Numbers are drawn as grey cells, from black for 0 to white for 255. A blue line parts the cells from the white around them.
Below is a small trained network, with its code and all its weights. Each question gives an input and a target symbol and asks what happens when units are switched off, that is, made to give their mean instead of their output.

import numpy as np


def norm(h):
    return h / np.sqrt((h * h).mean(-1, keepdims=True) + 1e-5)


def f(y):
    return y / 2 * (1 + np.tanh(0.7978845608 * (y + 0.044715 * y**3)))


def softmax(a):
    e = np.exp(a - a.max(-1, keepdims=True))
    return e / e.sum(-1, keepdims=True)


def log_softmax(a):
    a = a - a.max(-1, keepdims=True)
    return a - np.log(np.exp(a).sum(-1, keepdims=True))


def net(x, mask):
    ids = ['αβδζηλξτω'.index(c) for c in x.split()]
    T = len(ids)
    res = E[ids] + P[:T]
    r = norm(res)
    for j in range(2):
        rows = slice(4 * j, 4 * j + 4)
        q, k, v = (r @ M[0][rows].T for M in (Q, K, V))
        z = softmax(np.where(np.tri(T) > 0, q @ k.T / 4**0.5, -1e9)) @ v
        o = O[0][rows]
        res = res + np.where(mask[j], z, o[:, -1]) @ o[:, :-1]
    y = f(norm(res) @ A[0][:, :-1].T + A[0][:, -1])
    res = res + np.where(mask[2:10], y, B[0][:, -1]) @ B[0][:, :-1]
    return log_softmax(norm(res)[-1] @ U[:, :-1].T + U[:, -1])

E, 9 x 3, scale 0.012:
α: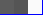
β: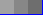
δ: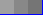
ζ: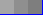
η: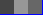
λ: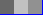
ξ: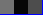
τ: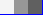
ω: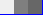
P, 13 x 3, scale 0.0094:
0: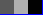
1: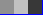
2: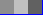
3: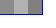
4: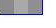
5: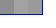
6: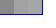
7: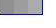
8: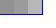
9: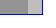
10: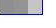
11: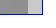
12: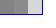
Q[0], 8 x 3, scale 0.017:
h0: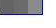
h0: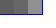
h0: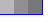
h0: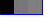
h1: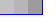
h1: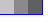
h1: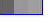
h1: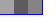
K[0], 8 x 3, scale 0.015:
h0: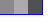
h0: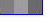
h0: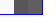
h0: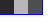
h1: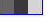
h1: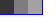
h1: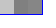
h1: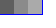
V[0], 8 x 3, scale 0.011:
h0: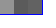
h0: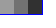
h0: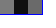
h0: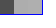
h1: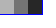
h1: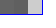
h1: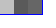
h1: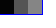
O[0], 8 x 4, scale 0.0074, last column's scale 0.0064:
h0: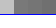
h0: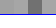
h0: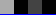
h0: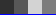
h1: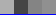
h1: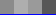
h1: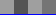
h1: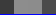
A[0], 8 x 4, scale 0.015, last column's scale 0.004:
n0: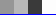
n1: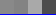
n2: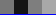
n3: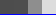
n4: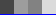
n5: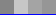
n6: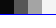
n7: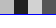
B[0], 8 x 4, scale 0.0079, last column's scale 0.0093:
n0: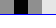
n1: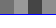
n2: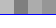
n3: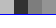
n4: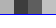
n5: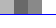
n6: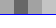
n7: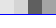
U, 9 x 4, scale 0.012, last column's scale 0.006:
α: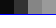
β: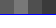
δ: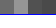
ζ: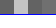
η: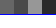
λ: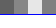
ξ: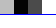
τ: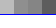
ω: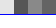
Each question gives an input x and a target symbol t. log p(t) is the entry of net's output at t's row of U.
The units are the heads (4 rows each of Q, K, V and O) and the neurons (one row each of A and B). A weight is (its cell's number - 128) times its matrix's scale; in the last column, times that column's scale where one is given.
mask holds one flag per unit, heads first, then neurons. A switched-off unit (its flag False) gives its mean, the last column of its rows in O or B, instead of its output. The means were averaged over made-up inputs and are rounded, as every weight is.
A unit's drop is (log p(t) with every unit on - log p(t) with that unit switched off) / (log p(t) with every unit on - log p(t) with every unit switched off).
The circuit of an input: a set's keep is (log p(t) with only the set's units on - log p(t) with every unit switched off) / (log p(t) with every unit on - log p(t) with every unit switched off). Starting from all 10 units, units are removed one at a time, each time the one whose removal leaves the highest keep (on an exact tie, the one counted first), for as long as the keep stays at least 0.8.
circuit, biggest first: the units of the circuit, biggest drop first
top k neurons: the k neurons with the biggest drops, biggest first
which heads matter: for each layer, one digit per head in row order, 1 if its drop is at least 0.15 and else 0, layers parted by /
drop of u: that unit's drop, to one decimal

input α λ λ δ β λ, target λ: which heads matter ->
10
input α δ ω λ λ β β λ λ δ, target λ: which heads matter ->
01
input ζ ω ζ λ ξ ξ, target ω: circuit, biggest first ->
(n2 n0)
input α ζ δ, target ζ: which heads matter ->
01
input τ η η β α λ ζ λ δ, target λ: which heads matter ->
11
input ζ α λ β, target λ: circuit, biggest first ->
(h1 h0)
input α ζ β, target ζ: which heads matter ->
01
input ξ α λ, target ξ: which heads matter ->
10
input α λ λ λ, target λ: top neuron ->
(n6)
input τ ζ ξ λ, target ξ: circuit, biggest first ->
(h0 n0)
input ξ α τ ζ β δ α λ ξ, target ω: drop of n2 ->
0.1
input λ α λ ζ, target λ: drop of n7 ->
0.1
